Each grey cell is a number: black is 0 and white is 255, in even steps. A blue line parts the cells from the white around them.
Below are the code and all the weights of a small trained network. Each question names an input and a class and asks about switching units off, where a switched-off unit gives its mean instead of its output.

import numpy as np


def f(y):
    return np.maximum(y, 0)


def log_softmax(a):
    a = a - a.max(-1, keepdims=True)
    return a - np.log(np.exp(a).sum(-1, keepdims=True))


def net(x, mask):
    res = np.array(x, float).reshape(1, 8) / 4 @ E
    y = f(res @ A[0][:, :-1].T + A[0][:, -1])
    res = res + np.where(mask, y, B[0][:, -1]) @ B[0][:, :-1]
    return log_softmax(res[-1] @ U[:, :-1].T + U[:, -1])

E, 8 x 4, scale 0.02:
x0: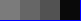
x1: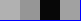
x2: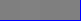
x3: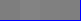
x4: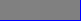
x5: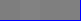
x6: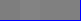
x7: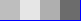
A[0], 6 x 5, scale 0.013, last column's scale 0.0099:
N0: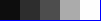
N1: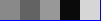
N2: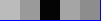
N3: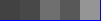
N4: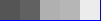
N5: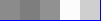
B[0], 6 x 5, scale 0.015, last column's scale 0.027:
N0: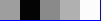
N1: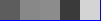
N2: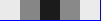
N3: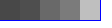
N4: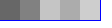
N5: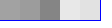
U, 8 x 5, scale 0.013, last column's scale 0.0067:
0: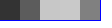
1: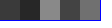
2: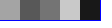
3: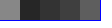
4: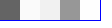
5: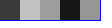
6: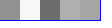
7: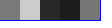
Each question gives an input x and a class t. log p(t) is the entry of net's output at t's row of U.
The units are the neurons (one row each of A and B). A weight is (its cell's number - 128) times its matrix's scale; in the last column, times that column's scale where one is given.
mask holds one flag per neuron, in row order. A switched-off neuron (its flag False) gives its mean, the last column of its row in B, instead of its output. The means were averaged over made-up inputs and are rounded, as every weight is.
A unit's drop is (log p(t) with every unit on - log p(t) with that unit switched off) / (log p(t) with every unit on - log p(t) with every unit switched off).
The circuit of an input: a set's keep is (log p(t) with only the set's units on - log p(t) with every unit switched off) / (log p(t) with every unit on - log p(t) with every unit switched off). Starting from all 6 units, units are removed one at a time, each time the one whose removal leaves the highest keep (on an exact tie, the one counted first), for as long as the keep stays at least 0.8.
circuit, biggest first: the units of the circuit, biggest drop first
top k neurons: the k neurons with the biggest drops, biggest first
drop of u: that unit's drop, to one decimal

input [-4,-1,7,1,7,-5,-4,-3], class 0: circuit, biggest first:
N2
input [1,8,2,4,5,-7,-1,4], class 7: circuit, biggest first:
N0; N5
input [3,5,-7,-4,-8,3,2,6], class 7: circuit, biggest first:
N0; N5
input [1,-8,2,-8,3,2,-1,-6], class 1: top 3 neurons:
N5; N1; N3
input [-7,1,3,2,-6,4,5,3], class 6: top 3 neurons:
N0; N5; N1
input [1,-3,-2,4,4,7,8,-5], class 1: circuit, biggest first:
N5; N2
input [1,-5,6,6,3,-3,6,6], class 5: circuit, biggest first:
N5; N0
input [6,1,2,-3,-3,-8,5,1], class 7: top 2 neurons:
N0; N4
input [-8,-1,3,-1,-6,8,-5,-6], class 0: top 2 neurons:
N2; N4
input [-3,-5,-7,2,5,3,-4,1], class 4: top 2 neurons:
N0; N3
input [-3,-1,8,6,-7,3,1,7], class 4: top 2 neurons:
N2; N0
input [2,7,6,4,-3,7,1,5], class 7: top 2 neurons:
N0; N5
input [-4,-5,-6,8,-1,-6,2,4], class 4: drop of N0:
0.6
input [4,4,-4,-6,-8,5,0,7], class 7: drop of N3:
0.0
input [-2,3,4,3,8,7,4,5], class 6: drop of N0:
0.9
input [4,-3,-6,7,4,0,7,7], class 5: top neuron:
N2
